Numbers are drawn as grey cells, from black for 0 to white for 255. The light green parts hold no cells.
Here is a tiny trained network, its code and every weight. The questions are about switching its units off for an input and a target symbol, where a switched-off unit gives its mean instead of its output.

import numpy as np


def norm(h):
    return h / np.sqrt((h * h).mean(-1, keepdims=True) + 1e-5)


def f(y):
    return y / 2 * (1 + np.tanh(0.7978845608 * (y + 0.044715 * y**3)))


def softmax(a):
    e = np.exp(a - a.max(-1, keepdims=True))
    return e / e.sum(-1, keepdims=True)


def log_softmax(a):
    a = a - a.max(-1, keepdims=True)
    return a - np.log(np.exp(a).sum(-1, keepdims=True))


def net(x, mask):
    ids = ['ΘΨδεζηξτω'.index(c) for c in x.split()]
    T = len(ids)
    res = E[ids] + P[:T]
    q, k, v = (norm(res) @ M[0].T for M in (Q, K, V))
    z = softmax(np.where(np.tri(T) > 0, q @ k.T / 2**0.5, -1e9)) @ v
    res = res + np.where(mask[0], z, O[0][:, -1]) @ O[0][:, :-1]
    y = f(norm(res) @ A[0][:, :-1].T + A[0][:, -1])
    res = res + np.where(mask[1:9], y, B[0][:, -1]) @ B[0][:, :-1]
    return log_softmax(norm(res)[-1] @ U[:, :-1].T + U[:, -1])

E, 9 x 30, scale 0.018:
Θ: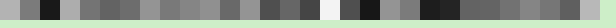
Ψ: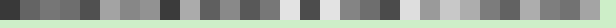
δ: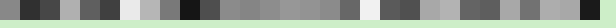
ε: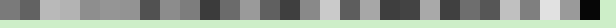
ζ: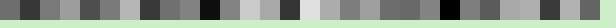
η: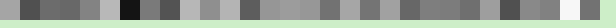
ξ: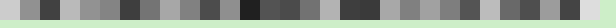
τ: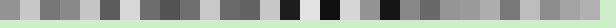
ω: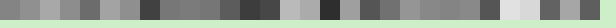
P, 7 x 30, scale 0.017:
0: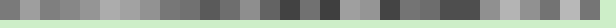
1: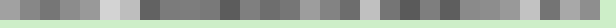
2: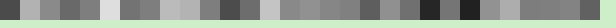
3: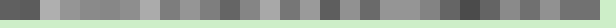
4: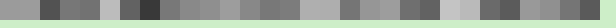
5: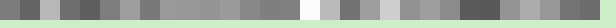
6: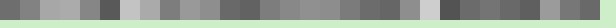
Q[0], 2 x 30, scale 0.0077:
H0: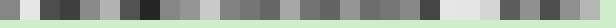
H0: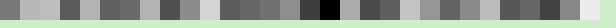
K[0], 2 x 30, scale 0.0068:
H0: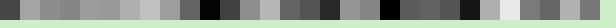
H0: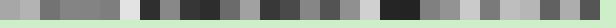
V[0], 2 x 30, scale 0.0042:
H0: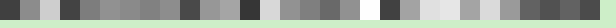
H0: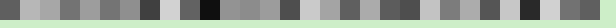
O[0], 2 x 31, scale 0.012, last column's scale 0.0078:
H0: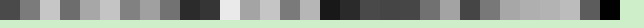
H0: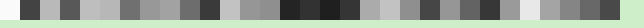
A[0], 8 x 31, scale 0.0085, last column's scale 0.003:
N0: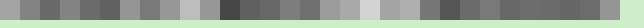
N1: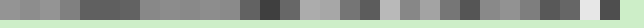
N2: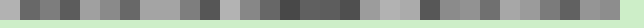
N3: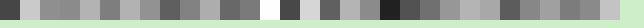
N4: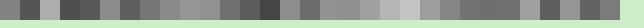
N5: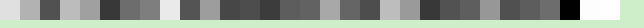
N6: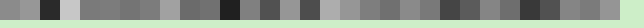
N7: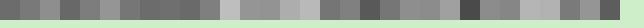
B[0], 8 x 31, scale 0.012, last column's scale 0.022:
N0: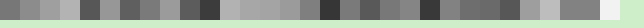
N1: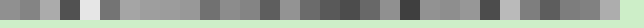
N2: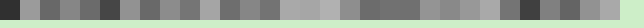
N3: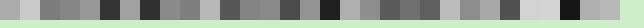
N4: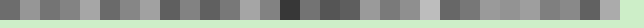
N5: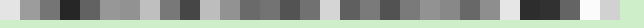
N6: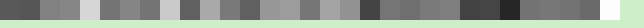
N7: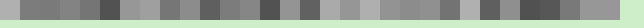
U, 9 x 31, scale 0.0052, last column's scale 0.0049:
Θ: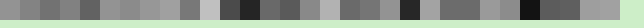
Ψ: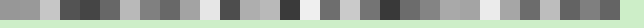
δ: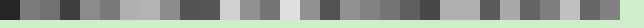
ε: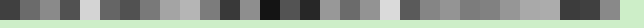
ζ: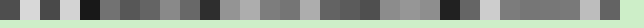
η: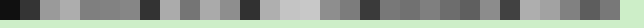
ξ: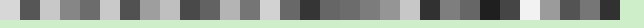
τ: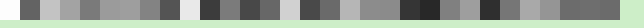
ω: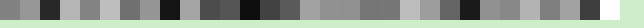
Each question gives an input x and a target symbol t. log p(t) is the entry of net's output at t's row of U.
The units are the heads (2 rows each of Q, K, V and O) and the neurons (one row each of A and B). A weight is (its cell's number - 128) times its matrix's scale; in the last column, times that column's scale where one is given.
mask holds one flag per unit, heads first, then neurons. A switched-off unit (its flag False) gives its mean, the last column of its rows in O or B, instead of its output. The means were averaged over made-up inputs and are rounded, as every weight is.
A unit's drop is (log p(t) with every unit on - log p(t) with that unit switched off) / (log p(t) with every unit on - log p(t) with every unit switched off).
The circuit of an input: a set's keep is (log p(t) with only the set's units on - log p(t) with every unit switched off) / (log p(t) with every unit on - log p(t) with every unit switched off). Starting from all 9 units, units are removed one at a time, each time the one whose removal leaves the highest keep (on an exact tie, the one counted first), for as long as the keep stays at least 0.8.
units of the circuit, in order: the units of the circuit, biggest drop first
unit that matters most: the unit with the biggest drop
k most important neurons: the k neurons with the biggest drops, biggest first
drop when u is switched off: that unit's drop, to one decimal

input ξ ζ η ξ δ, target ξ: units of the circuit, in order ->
N0; H0
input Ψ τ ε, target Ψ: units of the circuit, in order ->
H0; N3
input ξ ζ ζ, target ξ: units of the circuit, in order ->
N0; H0
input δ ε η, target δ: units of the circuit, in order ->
H0; N2; N6; N3
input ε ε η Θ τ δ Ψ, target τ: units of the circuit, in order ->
H0; N7; N5; N6
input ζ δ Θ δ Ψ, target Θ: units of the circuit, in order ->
H0; N5
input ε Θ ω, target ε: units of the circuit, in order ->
H0; N0; N5; N2
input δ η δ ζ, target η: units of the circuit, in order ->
N5
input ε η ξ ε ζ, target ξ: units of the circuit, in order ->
H0; N0
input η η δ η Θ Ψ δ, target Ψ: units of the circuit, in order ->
H0; N6; N3
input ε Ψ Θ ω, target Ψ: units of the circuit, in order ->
H0; N6; N3
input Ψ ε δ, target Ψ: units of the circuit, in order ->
H0; N3
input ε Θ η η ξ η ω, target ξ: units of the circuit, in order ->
N0; H0
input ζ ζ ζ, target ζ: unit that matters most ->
H0
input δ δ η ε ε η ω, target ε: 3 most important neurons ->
N2; N0; N5
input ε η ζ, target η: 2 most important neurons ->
N5; N6
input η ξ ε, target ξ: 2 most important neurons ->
N0; N2
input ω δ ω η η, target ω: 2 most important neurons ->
N0; N6
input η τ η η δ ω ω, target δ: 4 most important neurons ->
N2; N6; N3; N5
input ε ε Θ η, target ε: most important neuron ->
N2
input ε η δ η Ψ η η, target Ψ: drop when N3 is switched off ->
0.2
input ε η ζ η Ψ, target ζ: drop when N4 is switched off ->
0.2
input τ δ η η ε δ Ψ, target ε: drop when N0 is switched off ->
0.5
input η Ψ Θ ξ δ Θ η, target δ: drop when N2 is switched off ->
0.5
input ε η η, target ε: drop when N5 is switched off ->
0.5
